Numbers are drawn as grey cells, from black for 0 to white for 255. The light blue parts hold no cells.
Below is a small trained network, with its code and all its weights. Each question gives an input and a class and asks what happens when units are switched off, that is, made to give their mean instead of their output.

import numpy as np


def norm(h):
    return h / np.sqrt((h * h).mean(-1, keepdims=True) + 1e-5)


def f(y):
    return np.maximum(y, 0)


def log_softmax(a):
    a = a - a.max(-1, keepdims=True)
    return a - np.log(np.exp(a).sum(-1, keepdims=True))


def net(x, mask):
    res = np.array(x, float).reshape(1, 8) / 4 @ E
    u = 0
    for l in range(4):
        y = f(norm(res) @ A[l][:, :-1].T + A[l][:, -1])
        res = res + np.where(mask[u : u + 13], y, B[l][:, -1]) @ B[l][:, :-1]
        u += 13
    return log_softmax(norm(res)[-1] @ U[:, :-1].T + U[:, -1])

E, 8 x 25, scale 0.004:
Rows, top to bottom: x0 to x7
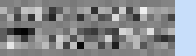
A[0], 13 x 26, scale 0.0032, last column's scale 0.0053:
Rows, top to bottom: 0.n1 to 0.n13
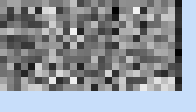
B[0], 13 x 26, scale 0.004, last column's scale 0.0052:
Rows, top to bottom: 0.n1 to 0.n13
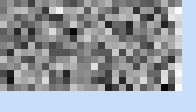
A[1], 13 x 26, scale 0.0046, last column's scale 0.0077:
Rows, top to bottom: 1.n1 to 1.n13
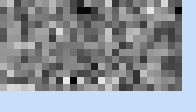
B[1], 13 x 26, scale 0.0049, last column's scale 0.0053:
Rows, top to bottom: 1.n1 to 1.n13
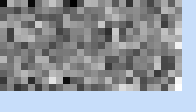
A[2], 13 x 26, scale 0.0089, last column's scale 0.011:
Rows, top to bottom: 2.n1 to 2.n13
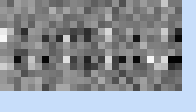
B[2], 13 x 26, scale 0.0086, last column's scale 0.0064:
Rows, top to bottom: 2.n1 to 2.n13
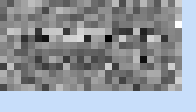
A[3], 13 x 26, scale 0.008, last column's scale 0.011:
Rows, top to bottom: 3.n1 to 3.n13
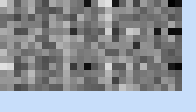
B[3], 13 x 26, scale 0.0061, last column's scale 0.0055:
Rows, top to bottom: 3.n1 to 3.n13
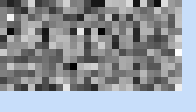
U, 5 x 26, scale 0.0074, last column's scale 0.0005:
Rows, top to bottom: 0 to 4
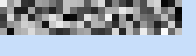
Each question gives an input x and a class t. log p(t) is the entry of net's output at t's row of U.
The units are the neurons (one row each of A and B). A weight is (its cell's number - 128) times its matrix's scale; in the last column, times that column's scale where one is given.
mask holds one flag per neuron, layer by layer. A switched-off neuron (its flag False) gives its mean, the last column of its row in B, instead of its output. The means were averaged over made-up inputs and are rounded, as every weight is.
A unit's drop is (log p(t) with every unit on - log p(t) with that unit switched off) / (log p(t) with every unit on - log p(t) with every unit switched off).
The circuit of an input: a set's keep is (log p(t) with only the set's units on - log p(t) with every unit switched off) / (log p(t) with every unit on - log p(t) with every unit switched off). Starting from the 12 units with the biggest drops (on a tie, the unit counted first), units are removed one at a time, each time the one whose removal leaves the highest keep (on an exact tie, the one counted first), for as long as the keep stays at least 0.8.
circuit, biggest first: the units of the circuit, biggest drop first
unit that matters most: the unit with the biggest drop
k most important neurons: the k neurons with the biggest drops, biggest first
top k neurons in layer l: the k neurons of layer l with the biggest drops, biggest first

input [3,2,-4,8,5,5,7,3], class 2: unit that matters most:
0.n5
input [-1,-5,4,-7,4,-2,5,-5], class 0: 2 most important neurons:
(0.n4; 0.n9)
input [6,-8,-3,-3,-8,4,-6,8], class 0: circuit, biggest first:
(2.n11; 0.n9)
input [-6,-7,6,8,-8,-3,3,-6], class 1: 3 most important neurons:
(1.n13; 1.n7; 0.n13)
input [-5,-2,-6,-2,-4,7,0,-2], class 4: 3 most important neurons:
(1.n5; 2.n1; 1.n6)
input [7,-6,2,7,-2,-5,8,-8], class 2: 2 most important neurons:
(0.n5; 1.n1)
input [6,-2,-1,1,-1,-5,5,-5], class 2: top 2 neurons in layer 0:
(0.n5; 0.n11)
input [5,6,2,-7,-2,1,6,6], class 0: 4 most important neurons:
(0.n13; 2.n12; 1.n12; 1.n10)
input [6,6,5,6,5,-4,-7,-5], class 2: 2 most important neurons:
(0.n6; 1.n12)
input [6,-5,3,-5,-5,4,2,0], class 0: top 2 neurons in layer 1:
(1.n9; 1.n4)
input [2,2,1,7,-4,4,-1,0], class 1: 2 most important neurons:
(1.n13; 1.n7)
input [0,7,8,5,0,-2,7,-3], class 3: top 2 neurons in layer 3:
(3.n7; 3.n3)
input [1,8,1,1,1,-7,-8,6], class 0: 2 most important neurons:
(0.n13; 2.n12)
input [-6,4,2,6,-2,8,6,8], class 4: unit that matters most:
1.n5
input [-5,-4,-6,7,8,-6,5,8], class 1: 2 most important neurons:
(0.n3; 0.n7)
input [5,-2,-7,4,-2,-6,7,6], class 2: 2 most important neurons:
(0.n5; 1.n1)
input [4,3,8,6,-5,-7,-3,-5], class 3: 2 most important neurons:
(0.n10; 2.n13)
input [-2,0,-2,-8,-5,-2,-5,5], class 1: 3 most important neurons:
(1.n13; 1.n7; 0.n5)
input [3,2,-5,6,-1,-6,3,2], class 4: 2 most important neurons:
(0.n12; 2.n1)
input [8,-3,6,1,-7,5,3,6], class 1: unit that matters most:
1.n13
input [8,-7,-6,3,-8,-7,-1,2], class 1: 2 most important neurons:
(1.n13; 1.n7)
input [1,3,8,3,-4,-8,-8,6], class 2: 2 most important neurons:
(1.n12; 0.n2)
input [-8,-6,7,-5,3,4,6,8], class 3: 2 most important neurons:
(0.n10; 0.n13)
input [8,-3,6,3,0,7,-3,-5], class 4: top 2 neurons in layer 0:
(0.n11; 0.n2)
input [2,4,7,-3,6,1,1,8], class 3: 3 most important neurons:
(0.n10; 2.n13; 1.n13)
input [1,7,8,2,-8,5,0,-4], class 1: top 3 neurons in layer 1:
(1.n13; 1.n7; 1.n4)
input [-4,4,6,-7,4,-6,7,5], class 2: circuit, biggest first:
(0.n5)
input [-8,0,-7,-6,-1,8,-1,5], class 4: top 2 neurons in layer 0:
(0.n11; 0.n10)
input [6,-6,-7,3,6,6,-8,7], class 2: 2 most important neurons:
(1.n12; 0.n6)
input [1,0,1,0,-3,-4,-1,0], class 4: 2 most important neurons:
(0.n12; 2.n1)
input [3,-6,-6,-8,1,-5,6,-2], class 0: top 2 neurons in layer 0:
(0.n4; 0.n9)
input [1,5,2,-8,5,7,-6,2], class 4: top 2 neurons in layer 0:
(0.n11; 0.n5)
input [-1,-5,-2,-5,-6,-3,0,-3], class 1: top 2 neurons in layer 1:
(1.n13; 1.n7)
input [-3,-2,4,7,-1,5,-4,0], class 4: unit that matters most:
0.n2
